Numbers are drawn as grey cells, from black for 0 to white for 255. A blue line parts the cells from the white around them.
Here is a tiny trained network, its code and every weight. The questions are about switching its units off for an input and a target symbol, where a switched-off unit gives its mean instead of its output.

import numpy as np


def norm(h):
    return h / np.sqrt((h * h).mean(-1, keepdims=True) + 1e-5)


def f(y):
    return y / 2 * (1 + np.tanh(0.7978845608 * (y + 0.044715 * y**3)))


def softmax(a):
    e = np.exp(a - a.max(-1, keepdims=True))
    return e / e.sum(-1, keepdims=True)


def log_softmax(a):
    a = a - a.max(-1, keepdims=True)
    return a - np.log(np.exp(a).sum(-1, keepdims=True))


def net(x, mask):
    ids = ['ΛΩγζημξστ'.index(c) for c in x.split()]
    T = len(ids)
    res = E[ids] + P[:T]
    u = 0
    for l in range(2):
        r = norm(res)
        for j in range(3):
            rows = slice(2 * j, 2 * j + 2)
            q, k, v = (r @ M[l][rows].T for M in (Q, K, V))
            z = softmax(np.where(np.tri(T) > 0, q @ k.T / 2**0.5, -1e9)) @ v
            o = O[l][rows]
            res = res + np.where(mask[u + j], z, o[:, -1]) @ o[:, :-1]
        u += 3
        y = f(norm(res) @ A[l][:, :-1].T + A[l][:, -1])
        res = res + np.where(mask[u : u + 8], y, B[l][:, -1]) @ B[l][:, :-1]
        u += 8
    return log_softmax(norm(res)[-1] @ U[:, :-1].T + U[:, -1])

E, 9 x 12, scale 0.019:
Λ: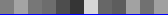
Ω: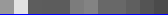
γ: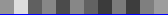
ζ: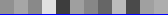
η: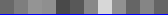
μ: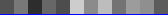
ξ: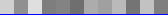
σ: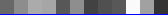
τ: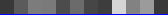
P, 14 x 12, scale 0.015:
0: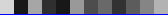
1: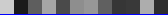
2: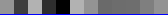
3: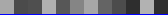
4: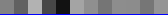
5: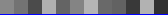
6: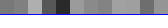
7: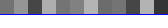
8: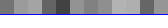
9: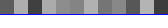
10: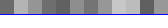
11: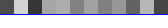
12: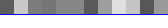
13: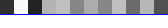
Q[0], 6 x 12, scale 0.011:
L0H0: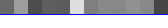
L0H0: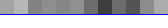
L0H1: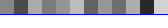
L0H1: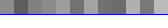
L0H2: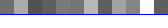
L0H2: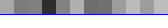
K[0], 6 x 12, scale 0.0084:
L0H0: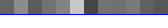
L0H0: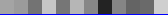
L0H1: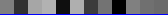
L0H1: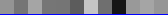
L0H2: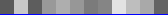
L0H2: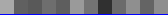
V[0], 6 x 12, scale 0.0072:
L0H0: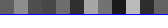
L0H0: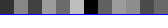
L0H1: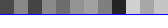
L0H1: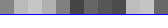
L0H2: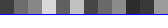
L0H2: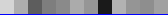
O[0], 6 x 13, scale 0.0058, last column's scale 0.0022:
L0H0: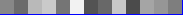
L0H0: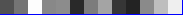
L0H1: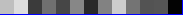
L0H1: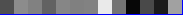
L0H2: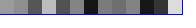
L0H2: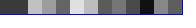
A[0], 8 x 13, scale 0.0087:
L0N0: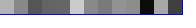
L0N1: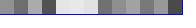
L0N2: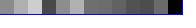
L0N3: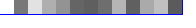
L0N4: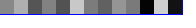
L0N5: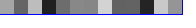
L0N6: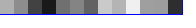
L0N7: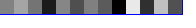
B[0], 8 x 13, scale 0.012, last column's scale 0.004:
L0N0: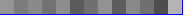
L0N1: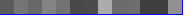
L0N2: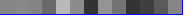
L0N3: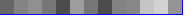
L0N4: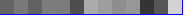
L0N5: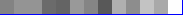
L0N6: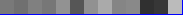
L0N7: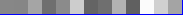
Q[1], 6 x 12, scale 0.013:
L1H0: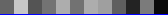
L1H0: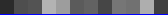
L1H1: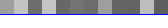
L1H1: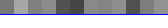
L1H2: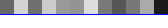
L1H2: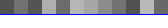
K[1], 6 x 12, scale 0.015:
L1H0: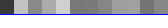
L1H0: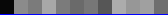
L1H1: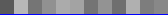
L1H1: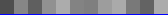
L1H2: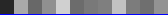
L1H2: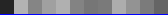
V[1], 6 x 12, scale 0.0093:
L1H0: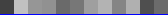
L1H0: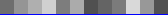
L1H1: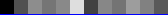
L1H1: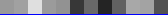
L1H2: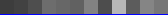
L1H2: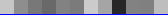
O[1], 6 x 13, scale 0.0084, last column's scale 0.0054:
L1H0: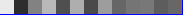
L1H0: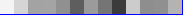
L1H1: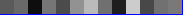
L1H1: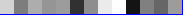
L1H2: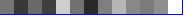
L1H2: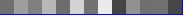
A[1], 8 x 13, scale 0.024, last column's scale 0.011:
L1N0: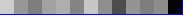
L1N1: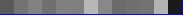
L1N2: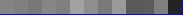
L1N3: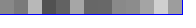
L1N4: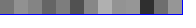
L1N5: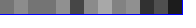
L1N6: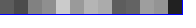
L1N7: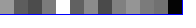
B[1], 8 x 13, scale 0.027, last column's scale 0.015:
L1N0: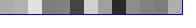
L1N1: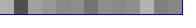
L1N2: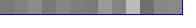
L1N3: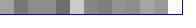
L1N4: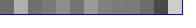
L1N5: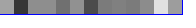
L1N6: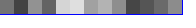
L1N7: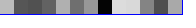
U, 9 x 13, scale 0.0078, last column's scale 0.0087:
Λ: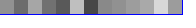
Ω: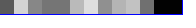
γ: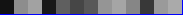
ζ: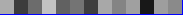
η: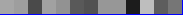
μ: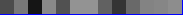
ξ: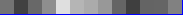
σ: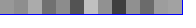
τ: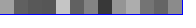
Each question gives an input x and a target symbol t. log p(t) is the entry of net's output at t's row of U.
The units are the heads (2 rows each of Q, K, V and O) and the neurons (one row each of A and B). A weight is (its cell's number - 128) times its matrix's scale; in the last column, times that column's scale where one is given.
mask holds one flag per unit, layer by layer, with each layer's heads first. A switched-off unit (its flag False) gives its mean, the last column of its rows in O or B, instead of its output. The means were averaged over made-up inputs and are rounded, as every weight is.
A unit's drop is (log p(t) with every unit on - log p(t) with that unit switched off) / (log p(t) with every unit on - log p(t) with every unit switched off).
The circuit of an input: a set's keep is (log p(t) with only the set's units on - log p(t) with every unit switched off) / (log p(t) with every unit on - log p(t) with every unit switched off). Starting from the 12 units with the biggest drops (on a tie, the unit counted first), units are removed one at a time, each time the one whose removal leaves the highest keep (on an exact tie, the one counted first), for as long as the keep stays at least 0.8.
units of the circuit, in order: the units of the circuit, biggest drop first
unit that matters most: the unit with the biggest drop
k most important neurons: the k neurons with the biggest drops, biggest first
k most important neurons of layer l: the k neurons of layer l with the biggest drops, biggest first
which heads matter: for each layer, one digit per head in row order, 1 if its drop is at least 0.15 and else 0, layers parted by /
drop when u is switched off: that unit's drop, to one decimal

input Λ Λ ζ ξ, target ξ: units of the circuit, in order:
(L0H1; L1N6)
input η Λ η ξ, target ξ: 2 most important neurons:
(L1N6; L0N1)
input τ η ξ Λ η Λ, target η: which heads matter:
001 / 010
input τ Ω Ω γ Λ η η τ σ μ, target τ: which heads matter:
000 / 001
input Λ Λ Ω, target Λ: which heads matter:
011 / 010
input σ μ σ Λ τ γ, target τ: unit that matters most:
L1H2
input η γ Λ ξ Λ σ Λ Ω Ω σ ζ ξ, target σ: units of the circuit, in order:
(L1H0; L1N0)
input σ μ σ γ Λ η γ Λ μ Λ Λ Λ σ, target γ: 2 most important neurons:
(L0N5; L1N3)
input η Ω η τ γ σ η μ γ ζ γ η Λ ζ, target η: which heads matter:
000 / 000
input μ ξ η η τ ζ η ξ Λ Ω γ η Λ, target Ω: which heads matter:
100 / 000
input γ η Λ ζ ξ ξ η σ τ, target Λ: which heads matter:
000 / 100
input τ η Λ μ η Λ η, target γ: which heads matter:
101 / 000
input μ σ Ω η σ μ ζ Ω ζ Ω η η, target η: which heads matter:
001 / 000
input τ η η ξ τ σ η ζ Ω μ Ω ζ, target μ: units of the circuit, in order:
(L1H1; L1N7; L1N3)
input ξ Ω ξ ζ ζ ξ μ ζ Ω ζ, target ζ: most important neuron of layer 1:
(L1N4)
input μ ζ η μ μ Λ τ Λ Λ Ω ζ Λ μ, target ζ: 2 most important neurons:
(L0N6; L1N5)
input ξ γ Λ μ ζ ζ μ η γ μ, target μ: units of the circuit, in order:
(L1H1; L1N7)
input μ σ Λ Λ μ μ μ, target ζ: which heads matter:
010 / 000
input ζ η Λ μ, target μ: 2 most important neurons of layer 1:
(L1N3; L1N7)
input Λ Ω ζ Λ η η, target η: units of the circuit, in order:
(L0H2; L1N3; L1N7; L1N0)
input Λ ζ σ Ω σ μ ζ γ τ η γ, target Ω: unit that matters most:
L0H0
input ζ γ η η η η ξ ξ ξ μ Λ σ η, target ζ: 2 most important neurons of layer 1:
(L1N5; L1N4)
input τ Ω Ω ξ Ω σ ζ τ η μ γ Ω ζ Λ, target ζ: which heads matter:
011 / 100
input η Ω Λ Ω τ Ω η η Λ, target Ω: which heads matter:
110 / 000
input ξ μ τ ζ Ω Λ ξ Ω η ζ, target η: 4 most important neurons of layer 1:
(L1N3; L1N7; L1N0; L1N5)
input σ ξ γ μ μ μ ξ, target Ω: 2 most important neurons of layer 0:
(L0N3; L0N6)
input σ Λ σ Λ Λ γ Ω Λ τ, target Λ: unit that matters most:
L0H1
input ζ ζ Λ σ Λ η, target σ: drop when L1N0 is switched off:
0.4
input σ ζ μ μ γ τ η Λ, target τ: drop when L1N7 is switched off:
0.2
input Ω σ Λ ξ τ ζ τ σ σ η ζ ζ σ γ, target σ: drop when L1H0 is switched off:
1.3
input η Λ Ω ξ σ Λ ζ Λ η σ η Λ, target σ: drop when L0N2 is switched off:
0.0
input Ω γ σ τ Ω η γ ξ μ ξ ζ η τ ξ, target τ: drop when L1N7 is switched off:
0.1
